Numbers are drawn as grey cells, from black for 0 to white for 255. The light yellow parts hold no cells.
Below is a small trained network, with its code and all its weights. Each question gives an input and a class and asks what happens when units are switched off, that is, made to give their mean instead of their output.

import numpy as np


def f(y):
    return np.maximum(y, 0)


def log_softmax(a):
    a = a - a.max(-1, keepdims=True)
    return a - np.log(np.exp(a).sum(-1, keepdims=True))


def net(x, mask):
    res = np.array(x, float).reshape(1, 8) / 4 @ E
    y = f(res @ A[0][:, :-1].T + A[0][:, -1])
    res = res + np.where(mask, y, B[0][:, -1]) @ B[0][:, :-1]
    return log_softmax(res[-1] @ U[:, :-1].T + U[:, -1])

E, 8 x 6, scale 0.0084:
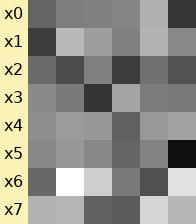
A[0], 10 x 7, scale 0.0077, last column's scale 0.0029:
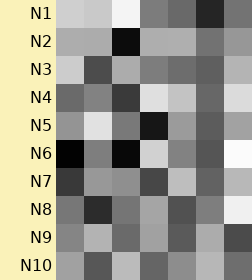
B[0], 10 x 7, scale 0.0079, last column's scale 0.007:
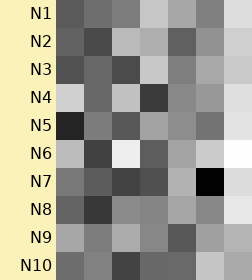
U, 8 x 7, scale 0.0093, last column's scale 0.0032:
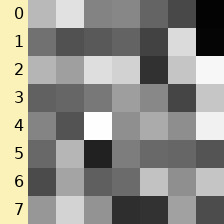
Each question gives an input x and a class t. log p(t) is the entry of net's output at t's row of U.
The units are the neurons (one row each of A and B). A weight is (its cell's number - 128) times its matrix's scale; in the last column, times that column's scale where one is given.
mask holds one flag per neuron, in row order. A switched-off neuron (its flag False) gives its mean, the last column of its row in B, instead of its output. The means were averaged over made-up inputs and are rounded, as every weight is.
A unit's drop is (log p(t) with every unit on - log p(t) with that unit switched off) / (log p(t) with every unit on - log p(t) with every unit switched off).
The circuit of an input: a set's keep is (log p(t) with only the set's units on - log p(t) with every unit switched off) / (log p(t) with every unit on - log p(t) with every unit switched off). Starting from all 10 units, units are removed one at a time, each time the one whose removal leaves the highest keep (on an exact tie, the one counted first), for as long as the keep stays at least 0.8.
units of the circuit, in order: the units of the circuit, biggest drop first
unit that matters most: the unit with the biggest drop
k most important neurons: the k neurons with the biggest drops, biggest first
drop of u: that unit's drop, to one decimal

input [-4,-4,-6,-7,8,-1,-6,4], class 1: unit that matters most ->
N10
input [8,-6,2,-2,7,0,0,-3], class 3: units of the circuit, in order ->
(N6 N4)
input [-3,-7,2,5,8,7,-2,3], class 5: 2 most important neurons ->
(N6 N4)
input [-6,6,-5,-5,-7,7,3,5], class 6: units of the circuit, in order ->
(N5 N6)
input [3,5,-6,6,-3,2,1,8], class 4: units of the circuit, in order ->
(N2 N4)
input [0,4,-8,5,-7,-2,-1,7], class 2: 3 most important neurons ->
(N7 N8 N9)
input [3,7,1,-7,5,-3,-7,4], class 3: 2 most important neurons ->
(N7 N6)
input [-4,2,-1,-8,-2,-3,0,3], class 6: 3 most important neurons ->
(N6 N4 N2)
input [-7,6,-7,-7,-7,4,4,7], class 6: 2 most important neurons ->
(N5 N6)
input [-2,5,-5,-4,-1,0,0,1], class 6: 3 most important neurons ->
(N6 N2 N4)
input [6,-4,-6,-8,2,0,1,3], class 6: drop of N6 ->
0.3
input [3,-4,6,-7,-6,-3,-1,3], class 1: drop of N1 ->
0.2
